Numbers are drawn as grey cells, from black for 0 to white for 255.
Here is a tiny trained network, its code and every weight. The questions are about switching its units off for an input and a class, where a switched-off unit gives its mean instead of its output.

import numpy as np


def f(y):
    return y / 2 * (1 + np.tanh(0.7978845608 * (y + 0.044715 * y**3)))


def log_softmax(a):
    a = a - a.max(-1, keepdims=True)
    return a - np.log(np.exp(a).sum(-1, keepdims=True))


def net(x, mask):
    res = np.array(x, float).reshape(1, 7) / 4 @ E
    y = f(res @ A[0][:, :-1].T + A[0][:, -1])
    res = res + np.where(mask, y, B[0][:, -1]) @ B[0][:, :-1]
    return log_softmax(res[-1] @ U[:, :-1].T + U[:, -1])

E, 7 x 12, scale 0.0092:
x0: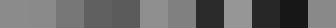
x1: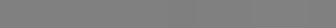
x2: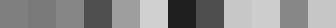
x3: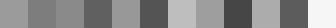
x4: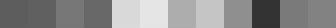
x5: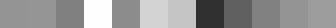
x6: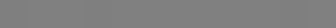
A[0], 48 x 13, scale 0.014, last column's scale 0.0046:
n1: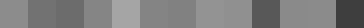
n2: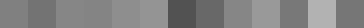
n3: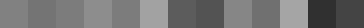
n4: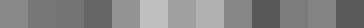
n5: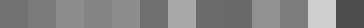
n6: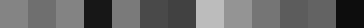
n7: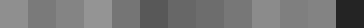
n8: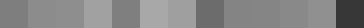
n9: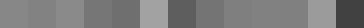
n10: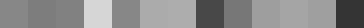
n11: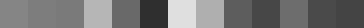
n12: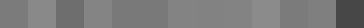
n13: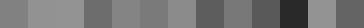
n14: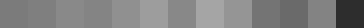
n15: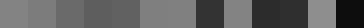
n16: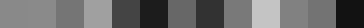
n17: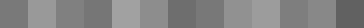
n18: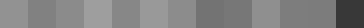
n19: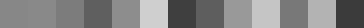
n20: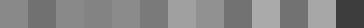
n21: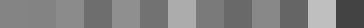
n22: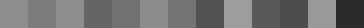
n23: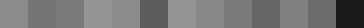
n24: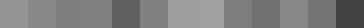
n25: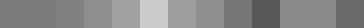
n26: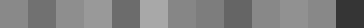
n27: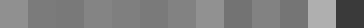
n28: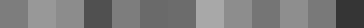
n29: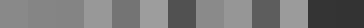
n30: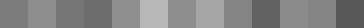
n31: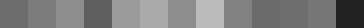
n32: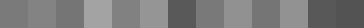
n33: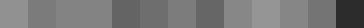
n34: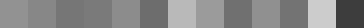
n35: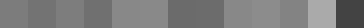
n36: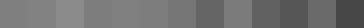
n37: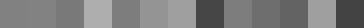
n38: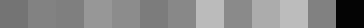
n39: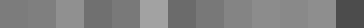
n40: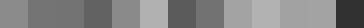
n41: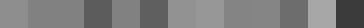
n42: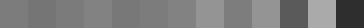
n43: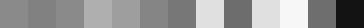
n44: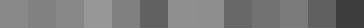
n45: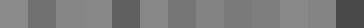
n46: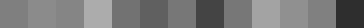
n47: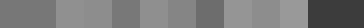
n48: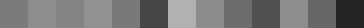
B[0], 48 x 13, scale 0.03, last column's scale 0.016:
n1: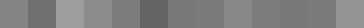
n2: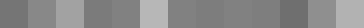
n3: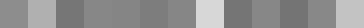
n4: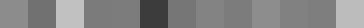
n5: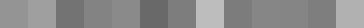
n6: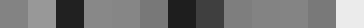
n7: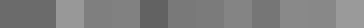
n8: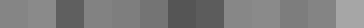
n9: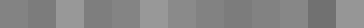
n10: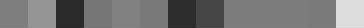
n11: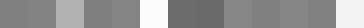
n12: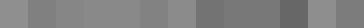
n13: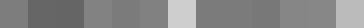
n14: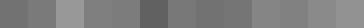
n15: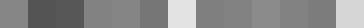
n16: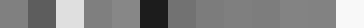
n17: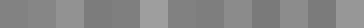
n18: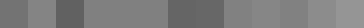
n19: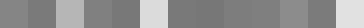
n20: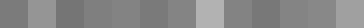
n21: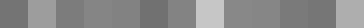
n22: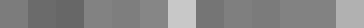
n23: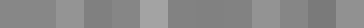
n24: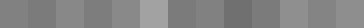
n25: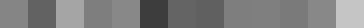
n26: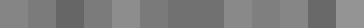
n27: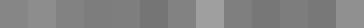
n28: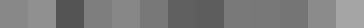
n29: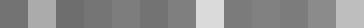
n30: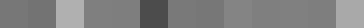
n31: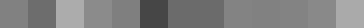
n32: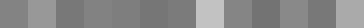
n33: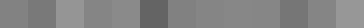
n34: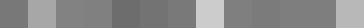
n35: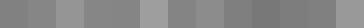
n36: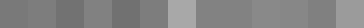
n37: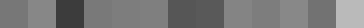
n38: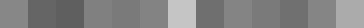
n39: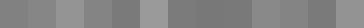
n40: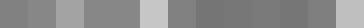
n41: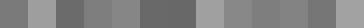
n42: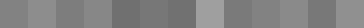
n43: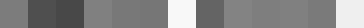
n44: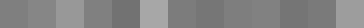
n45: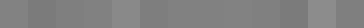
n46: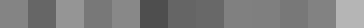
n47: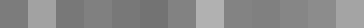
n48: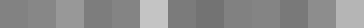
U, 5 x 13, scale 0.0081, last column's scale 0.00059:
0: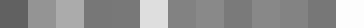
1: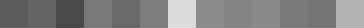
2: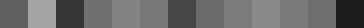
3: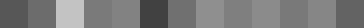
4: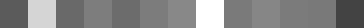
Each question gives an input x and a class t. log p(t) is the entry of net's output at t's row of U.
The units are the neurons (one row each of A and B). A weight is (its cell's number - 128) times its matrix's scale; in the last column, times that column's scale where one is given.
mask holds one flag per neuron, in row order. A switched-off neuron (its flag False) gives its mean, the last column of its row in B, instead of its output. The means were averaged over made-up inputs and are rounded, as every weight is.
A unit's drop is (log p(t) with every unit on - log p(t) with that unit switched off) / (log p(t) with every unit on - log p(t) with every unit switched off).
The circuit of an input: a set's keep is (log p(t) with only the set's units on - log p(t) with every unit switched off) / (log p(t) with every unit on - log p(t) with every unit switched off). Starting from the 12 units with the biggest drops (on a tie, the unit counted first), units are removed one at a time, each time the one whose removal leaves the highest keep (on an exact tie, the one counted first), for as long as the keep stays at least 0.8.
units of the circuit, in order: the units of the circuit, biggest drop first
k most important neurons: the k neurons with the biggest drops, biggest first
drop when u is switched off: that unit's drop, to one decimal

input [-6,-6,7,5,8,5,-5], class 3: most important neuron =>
(n25)
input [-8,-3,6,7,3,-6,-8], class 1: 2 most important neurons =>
(n43; n38)
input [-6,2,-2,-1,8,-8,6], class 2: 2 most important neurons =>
(n6; n16)
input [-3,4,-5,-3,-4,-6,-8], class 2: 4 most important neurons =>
(n6; n19; n28; n40)
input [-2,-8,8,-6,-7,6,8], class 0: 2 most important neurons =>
(n19; n40)
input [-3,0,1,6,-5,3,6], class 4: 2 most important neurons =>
(n34; n5)
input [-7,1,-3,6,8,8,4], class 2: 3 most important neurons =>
(n10; n16; n8)
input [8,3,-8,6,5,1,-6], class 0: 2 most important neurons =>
(n11; n43)
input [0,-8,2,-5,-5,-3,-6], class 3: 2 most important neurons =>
(n16; n34)
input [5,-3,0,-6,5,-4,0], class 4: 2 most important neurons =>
(n43; n29)
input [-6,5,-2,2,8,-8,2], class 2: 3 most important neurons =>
(n6; n16; n28)
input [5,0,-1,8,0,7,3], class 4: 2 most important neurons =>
(n34; n21)
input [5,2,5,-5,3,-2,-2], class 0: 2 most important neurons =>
(n43; n19)
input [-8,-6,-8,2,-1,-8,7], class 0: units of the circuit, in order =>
(n11)
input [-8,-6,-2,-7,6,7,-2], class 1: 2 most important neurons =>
(n43; n6)
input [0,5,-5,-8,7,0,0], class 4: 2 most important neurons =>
(n29; n3)
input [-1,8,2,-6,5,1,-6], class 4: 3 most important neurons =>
(n16; n29; n3)
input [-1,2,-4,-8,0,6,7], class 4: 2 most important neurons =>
(n3; n29)
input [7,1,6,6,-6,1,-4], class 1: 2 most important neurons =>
(n15; n11)
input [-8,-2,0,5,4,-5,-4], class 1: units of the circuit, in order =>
(n43)
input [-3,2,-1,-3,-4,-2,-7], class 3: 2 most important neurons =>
(n16; n15)
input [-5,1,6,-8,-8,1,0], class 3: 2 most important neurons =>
(n16; n46)
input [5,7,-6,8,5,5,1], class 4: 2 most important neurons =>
(n34; n21)
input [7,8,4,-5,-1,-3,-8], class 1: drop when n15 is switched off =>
0.1
